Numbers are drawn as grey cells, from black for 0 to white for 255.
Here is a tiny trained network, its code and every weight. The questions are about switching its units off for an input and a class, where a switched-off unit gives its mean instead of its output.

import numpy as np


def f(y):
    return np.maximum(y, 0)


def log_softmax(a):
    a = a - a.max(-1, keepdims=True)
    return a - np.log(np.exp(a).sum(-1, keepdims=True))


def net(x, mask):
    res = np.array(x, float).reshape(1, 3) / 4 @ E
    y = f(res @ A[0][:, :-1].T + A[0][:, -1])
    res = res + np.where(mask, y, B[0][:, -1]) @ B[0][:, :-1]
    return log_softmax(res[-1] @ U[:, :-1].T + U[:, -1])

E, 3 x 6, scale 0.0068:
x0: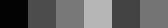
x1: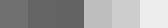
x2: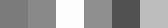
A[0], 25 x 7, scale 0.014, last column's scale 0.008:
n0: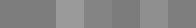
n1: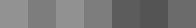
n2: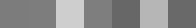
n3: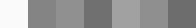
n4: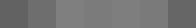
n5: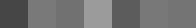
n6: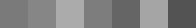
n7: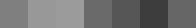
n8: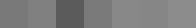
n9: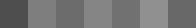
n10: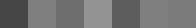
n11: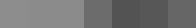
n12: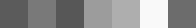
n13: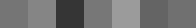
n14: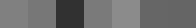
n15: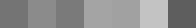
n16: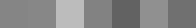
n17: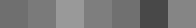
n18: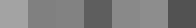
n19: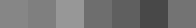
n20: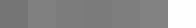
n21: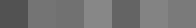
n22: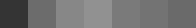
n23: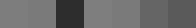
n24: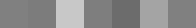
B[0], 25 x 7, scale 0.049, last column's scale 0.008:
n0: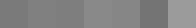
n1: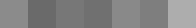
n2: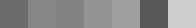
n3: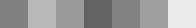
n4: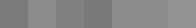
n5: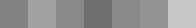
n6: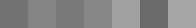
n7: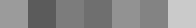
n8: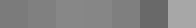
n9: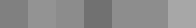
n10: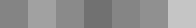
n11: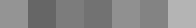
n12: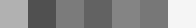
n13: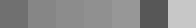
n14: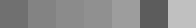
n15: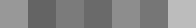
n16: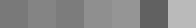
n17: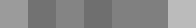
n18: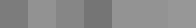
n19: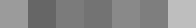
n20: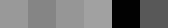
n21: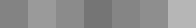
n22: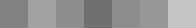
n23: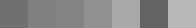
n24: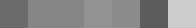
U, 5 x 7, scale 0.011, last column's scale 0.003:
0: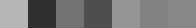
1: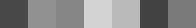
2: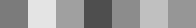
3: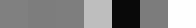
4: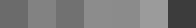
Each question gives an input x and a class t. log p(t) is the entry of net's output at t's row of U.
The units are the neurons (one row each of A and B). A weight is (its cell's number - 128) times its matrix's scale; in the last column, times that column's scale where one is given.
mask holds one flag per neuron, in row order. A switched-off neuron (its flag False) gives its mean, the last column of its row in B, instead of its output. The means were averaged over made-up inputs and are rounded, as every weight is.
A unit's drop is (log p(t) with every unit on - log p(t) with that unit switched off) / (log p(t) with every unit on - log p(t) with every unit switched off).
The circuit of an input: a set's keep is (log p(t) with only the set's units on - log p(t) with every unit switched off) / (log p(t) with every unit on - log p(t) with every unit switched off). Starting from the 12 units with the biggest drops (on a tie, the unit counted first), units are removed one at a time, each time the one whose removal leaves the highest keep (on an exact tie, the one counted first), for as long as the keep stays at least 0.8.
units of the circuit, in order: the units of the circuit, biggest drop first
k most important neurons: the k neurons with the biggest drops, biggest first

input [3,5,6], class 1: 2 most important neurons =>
n2, n24
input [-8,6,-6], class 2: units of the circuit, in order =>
n3
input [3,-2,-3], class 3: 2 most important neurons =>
n3, n2
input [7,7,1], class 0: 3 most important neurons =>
n12, n3, n15
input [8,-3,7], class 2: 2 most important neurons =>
n22, n5
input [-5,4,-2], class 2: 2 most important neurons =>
n3, n7
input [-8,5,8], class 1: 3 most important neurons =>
n2, n24, n16
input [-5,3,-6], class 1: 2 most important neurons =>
n13, n14
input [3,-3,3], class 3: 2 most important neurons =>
n12, n3
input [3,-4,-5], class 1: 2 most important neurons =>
n12, n23
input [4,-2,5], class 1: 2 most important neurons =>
n3, n2
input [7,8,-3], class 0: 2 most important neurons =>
n12, n3
